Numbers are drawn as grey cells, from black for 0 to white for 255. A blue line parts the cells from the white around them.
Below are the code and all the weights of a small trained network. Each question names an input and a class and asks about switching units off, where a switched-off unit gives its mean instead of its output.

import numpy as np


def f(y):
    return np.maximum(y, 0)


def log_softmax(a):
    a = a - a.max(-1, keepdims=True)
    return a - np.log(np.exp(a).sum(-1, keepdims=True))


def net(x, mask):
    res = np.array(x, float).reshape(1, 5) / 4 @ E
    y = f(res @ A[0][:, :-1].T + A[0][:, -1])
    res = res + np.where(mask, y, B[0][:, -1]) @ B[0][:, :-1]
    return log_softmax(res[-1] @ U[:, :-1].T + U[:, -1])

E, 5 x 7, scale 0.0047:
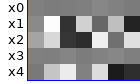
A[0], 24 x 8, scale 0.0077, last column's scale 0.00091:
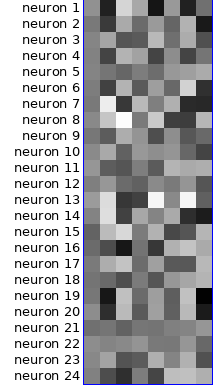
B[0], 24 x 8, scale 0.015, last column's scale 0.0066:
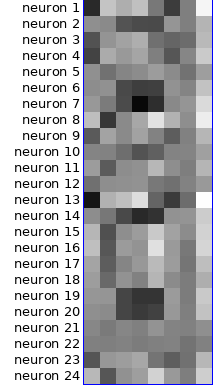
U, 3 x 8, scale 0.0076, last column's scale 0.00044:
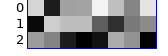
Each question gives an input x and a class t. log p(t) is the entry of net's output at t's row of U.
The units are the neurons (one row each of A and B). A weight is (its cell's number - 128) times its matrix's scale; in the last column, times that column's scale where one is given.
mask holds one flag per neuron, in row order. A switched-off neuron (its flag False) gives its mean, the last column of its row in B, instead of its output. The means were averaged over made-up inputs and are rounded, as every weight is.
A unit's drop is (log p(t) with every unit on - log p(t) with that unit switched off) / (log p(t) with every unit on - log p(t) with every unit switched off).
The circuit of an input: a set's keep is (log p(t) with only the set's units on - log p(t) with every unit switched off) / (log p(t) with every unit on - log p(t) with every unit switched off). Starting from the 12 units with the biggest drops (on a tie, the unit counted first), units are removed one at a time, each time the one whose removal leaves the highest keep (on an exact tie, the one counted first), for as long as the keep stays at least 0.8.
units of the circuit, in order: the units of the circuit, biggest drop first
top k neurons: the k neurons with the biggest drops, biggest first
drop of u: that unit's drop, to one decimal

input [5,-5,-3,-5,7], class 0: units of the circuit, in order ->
(neuron 8)
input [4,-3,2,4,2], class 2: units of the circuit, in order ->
(neuron 1; neuron 16)
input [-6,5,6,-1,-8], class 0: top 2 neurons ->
(neuron 16; neuron 24)
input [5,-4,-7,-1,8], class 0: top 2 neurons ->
(neuron 8; neuron 15)
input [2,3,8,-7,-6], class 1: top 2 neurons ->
(neuron 13; neuron 8)
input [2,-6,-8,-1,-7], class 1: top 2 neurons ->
(neuron 1; neuron 4)
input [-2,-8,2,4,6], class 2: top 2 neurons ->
(neuron 19; neuron 20)
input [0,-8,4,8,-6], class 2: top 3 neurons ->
(neuron 19; neuron 6; neuron 20)
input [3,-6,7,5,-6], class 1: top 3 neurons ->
(neuron 13; neuron 8; neuron 23)
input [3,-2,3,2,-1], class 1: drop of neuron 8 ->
0.2
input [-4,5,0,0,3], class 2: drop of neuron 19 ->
0.0
